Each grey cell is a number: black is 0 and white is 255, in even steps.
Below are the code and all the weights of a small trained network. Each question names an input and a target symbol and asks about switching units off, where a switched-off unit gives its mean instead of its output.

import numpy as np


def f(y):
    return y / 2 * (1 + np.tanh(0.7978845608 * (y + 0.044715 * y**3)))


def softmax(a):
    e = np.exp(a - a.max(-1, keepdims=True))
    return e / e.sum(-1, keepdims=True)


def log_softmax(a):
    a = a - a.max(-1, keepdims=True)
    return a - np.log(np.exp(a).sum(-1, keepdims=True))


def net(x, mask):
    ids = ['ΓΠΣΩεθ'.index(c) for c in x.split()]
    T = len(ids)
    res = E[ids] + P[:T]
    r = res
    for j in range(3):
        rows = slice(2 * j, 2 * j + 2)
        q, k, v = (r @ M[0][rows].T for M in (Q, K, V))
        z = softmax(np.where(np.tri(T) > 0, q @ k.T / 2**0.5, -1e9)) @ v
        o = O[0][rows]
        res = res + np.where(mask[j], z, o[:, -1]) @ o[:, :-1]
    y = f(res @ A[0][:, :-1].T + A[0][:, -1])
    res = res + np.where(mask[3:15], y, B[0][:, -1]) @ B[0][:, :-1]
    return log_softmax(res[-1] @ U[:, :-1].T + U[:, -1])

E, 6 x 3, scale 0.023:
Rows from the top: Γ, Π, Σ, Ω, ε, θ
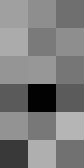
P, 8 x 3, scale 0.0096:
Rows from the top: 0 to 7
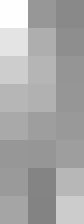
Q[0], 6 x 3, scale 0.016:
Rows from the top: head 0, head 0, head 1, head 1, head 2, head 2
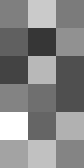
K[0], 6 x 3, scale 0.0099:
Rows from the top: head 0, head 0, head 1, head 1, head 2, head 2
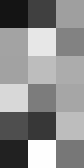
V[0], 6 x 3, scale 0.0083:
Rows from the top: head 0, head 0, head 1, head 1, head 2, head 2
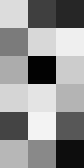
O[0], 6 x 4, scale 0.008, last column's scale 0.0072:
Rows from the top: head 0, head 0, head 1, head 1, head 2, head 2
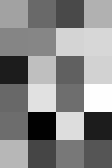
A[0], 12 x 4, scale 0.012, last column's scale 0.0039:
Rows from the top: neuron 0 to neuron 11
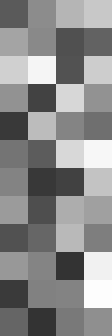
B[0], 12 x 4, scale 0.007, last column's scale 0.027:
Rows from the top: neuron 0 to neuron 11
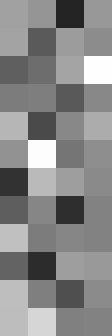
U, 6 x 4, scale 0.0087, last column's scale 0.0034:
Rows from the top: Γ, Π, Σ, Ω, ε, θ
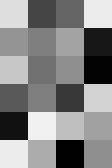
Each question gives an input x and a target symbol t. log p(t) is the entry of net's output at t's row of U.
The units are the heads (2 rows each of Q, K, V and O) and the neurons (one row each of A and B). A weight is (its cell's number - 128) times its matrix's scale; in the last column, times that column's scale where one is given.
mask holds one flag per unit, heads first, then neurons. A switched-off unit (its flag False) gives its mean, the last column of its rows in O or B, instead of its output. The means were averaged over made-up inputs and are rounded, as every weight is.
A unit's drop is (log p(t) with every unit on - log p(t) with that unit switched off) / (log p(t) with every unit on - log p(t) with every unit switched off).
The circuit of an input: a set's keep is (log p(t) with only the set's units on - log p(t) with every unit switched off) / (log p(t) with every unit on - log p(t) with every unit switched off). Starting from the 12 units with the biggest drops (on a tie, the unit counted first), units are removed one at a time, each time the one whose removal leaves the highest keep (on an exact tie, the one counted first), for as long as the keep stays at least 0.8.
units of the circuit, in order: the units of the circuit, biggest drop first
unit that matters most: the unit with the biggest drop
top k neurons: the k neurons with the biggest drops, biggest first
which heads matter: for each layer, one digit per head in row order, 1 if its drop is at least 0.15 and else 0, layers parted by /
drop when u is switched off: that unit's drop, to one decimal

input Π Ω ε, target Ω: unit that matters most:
head 0
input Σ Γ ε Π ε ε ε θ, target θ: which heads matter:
000
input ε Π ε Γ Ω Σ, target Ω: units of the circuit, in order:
[head 0; neuron 9]
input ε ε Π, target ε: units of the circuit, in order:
[neuron 2; head 1]
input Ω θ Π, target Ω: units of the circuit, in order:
[neuron 6; head 0; head 1]
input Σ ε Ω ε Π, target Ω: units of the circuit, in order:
[head 0; head 1; neuron 4]
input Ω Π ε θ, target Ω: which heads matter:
100
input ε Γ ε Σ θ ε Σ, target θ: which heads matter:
101
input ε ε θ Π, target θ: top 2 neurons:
[neuron 2; neuron 5]
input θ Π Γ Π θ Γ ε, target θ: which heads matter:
010
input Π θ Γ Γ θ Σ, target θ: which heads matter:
001
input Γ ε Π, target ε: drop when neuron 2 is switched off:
0.3
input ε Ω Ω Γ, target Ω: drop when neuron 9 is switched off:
0.2
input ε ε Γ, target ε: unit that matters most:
neuron 2
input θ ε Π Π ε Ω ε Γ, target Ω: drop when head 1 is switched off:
0.3
